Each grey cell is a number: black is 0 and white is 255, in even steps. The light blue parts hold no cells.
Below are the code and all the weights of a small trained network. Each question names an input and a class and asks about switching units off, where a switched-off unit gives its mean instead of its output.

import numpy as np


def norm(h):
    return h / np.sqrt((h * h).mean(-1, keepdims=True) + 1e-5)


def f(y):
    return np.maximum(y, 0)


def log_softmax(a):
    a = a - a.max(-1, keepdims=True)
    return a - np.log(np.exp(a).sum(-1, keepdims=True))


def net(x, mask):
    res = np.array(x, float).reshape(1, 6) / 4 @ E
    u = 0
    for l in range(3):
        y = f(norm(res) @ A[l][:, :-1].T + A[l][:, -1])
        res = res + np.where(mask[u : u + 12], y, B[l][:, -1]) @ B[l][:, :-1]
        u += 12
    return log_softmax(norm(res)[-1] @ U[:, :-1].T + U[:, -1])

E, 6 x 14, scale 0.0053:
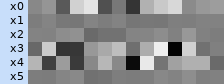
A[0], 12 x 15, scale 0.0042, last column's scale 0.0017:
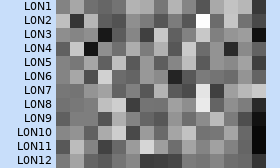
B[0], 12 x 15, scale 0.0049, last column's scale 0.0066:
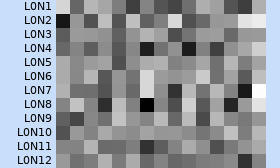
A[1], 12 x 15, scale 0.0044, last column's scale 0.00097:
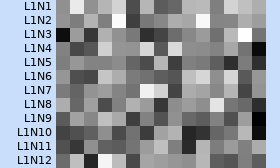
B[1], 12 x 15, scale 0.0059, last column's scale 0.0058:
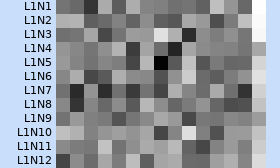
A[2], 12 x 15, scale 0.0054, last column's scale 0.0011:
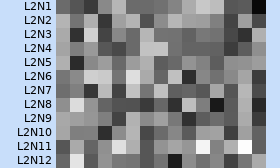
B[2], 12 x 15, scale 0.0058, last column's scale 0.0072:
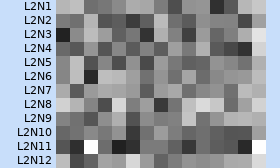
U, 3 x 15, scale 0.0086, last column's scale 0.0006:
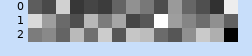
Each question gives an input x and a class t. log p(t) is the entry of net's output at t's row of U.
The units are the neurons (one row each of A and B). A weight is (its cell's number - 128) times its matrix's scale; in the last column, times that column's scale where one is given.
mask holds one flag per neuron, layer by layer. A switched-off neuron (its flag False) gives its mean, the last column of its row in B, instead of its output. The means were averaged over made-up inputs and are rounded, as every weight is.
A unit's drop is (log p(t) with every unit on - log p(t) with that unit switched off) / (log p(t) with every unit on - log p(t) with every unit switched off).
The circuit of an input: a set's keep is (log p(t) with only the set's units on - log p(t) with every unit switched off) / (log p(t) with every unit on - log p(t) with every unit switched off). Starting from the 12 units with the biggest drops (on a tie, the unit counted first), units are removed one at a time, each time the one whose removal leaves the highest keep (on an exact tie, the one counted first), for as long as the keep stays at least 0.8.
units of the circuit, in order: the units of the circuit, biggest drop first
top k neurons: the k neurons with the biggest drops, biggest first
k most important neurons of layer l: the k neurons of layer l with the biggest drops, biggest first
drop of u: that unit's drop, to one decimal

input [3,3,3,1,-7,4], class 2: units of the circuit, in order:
(L1N12)
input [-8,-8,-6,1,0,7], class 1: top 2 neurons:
(L0N7, L0N6)
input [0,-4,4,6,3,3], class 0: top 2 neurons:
(L1N8, L2N3)
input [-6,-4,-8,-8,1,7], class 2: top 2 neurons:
(L0N2, L1N11)
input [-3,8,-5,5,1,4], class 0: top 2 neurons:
(L0N2, L0N1)
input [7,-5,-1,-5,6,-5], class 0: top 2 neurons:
(L0N2, L2N11)
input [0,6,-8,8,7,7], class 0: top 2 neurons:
(L1N8, L2N3)
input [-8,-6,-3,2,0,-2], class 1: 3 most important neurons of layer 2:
(L2N11, L2N9, L2N8)
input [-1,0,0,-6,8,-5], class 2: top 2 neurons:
(L0N2, L2N6)
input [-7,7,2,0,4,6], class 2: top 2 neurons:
(L0N7, L0N8)
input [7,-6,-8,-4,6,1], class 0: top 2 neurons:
(L2N11, L0N2)
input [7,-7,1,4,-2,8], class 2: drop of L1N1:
0.1
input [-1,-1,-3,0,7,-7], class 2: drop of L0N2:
1.6
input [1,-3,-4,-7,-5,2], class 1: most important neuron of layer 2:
(L2N11)
